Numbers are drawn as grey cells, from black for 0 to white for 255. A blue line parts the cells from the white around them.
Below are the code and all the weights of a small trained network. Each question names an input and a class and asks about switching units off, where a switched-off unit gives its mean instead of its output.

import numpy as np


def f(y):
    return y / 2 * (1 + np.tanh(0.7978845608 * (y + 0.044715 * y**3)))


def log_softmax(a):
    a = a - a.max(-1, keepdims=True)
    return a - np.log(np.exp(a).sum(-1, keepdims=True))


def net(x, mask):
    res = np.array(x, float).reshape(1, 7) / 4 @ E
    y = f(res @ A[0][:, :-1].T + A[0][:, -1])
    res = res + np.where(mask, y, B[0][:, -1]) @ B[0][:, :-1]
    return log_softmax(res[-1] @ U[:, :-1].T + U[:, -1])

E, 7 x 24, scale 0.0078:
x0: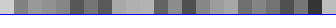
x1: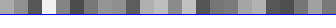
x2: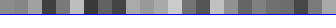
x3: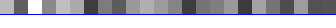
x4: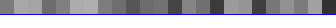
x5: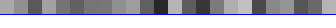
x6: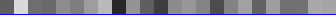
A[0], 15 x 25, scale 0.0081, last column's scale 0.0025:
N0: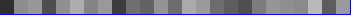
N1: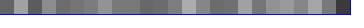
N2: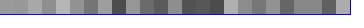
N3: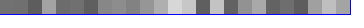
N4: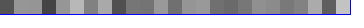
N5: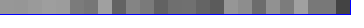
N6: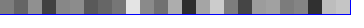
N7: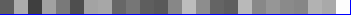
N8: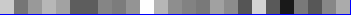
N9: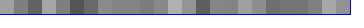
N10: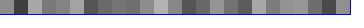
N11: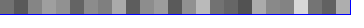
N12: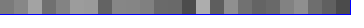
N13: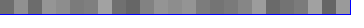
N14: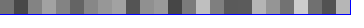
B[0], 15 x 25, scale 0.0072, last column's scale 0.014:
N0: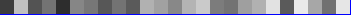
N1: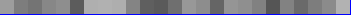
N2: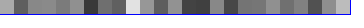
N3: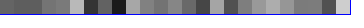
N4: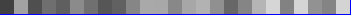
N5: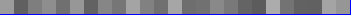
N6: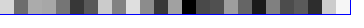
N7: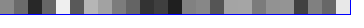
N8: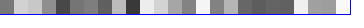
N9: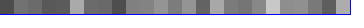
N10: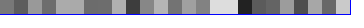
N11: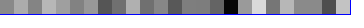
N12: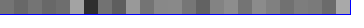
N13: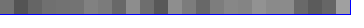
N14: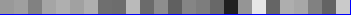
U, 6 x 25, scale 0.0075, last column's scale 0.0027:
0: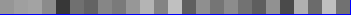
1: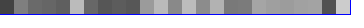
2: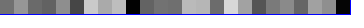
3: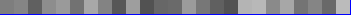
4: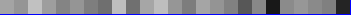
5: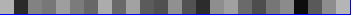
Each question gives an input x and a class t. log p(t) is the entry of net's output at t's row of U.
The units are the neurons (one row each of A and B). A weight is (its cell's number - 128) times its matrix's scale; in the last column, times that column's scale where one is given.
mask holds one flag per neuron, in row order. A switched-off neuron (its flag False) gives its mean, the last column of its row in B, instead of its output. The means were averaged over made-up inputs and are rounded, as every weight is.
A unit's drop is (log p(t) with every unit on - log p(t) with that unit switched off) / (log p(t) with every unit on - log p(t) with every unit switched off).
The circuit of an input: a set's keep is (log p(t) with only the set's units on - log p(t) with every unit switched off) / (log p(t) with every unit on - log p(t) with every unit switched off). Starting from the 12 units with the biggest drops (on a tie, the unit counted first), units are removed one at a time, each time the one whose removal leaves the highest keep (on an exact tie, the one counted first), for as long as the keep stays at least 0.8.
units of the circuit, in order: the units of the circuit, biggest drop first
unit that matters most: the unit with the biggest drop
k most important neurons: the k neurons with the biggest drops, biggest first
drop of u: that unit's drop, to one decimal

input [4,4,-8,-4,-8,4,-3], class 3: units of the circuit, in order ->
N7
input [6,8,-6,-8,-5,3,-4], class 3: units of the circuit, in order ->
N7; N3
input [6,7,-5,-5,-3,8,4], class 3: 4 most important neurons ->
N6; N3; N10; N9
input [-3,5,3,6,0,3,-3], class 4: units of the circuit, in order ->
N8; N10
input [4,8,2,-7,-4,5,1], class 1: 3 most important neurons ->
N3; N6; N9
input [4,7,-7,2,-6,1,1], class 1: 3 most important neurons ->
N8; N6; N9
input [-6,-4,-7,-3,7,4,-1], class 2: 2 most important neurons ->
N3; N1
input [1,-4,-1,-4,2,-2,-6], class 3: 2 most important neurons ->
N8; N0
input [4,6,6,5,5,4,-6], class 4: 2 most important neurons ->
N8; N10
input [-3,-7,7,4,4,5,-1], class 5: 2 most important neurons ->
N8; N6
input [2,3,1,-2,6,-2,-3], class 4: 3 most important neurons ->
N7; N0; N3
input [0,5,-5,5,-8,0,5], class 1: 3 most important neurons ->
N6; N8; N9
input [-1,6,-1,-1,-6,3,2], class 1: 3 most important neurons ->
N6; N3; N9
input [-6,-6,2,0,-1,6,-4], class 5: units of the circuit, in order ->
N8
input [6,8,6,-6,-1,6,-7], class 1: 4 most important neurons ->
N3; N9; N6; N2
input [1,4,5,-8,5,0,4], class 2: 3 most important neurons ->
N14; N11; N2
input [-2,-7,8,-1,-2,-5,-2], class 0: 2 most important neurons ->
N6; N0
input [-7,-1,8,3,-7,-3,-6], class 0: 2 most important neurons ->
N6; N3
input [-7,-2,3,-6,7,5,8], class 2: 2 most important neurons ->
N7; N1
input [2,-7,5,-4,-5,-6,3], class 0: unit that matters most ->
N6
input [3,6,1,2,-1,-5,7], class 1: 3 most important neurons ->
N6; N3; N1
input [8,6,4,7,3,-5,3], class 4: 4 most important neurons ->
N10; N8; N0; N4
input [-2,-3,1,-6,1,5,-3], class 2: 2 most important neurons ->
N6; N2
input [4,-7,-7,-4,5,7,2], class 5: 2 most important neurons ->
N8; N0
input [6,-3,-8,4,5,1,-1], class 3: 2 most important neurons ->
N6; N8
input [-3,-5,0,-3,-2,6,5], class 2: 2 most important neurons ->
N6; N3
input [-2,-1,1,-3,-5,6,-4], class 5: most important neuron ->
N8
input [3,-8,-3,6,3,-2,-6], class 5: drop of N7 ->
-0.1
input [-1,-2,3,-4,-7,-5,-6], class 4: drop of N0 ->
0.2
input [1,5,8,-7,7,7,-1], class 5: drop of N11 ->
0.2
